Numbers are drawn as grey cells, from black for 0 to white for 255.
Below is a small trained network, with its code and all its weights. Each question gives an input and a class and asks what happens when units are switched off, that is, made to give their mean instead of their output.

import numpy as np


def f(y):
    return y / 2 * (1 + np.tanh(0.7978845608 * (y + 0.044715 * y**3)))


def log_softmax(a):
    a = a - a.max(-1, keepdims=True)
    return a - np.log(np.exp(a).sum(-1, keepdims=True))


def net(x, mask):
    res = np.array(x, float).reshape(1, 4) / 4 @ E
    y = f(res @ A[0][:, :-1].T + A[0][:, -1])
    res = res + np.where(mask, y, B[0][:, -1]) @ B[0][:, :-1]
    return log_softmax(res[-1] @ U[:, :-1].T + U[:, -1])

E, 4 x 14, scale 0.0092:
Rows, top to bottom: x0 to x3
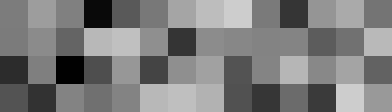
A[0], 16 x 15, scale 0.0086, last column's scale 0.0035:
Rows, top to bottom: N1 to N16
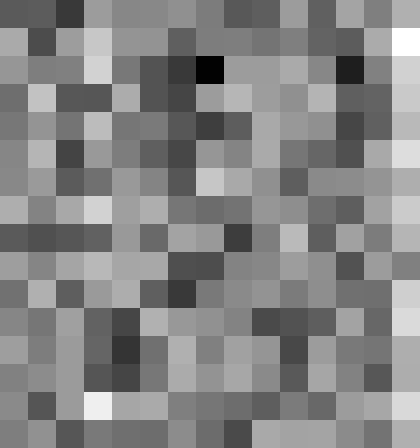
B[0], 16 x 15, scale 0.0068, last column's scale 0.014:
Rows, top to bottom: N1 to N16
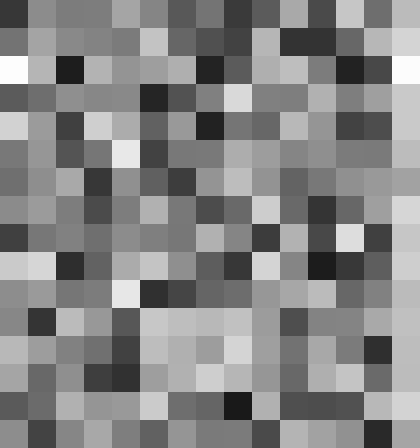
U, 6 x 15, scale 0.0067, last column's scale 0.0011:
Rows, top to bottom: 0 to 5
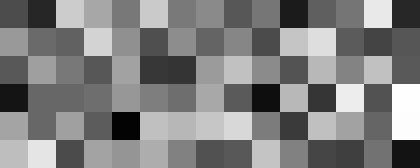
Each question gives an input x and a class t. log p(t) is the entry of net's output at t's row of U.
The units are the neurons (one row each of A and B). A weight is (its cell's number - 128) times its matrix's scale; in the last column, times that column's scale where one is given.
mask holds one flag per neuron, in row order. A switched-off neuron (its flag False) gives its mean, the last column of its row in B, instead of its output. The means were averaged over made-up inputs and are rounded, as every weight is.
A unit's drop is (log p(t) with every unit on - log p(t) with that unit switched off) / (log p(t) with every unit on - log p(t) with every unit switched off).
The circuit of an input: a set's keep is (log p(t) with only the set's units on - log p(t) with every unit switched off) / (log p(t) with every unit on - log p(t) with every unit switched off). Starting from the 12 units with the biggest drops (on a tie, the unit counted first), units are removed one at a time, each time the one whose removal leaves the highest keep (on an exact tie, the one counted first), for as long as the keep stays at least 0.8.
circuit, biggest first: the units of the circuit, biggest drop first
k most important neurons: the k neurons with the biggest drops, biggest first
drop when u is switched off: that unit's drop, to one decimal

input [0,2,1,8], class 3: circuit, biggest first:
N9
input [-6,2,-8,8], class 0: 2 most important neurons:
N15; N3
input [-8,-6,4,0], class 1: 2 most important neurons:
N5; N16
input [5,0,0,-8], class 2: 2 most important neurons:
N4; N7
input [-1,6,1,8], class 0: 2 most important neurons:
N15; N2
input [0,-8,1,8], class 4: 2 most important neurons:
N12; N14
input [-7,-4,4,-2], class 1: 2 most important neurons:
N16; N2
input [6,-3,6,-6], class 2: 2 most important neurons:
N4; N12
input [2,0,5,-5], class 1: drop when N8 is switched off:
0.1
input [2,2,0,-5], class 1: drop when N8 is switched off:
0.2
